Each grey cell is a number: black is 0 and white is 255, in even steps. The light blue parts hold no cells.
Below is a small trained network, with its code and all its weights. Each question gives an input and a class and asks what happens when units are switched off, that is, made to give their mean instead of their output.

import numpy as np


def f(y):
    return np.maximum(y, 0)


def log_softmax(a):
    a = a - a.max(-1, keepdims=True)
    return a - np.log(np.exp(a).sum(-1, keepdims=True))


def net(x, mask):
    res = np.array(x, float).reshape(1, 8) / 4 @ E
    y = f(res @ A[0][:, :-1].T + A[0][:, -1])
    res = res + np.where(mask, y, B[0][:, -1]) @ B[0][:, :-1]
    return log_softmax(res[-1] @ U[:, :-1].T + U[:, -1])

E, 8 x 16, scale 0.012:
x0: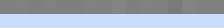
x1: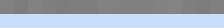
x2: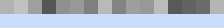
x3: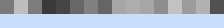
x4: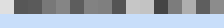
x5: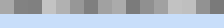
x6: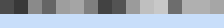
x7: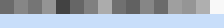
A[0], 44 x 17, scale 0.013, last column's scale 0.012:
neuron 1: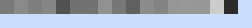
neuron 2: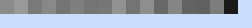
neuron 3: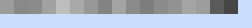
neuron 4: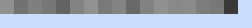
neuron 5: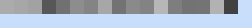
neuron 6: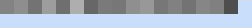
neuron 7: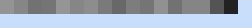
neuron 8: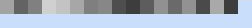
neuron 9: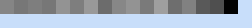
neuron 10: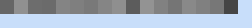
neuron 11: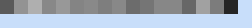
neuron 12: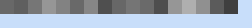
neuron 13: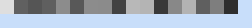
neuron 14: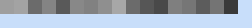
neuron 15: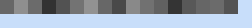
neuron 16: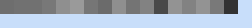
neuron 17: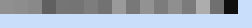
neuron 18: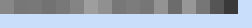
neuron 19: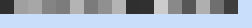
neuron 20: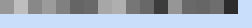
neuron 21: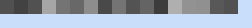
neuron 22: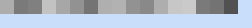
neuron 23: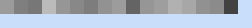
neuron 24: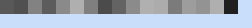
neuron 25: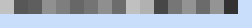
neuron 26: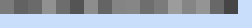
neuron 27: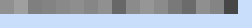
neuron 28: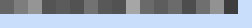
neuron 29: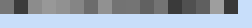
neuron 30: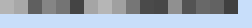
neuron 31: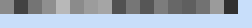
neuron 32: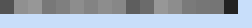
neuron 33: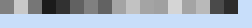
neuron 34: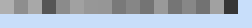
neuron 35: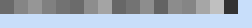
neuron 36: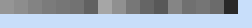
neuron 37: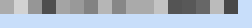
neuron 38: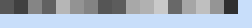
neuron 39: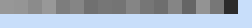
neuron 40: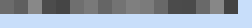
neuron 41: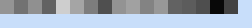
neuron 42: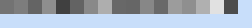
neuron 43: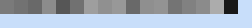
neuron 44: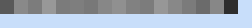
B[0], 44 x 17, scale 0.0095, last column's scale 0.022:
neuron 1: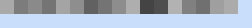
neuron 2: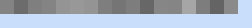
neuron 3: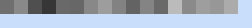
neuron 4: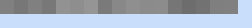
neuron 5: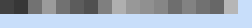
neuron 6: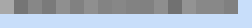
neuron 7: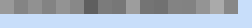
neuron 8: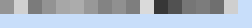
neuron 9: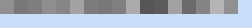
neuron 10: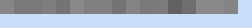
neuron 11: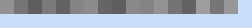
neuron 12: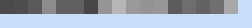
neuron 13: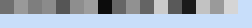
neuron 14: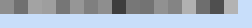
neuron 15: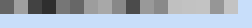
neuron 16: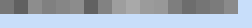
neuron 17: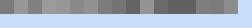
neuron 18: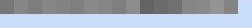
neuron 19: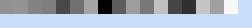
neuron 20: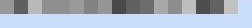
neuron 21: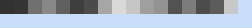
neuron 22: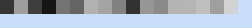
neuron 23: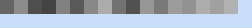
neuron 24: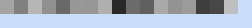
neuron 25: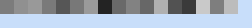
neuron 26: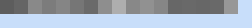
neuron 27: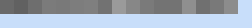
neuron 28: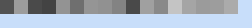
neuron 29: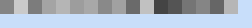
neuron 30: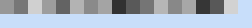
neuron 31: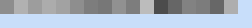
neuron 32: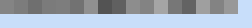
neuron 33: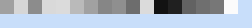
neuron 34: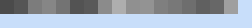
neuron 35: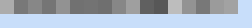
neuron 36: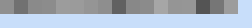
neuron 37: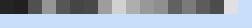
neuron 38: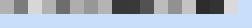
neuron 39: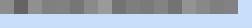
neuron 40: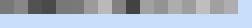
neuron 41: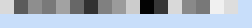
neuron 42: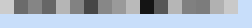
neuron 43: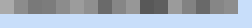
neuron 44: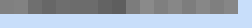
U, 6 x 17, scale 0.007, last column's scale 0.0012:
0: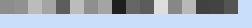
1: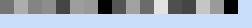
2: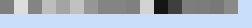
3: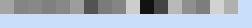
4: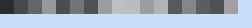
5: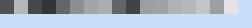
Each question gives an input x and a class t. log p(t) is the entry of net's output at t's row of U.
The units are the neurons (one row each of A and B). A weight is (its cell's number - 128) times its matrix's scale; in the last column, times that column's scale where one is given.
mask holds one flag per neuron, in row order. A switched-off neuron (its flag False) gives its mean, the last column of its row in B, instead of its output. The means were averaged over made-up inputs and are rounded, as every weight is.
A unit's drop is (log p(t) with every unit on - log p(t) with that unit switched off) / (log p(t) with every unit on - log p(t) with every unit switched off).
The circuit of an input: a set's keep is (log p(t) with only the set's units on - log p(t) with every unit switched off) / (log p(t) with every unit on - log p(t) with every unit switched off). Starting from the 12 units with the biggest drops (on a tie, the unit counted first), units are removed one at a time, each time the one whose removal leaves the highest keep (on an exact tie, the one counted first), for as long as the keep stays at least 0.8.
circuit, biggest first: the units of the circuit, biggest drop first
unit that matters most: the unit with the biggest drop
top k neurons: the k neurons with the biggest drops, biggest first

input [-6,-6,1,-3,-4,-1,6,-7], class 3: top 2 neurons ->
[neuron 41; neuron 30]
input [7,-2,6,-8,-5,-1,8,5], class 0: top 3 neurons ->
[neuron 38; neuron 24; neuron 33]
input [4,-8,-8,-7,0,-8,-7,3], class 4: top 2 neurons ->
[neuron 21; neuron 33]
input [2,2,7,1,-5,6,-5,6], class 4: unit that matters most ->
neuron 37
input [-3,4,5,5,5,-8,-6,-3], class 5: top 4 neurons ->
[neuron 15; neuron 28; neuron 40; neuron 38]
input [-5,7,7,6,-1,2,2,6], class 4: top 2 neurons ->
[neuron 37; neuron 5]
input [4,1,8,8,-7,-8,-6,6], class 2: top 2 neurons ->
[neuron 33; neuron 21]
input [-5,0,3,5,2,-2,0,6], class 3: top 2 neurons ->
[neuron 42; neuron 8]
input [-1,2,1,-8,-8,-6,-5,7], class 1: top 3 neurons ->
[neuron 19; neuron 33; neuron 32]
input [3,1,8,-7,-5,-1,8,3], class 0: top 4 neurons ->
[neuron 38; neuron 24; neuron 33; neuron 21]
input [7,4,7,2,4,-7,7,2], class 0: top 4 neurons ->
[neuron 38; neuron 24; neuron 21; neuron 22]
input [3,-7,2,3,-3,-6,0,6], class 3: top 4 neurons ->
[neuron 42; neuron 22; neuron 1; neuron 35]
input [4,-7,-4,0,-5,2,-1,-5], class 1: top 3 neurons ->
[neuron 19; neuron 42; neuron 1]
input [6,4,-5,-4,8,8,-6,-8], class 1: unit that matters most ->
neuron 13
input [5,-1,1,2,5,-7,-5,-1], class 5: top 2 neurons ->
[neuron 15; neuron 28]
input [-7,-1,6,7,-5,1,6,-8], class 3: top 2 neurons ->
[neuron 41; neuron 8]
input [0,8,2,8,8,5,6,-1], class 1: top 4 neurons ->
[neuron 13; neuron 25; neuron 8; neuron 29]
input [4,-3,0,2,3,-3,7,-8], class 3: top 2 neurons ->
[neuron 41; neuron 30]
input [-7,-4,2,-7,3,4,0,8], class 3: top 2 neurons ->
[neuron 42; neuron 33]
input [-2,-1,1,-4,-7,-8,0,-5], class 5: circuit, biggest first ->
[neuron 15]
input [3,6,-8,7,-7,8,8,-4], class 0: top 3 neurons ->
[neuron 38; neuron 24; neuron 37]
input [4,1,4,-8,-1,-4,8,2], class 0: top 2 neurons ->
[neuron 38; neuron 24]
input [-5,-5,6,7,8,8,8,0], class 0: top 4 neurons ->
[neuron 38; neuron 24; neuron 19; neuron 15]
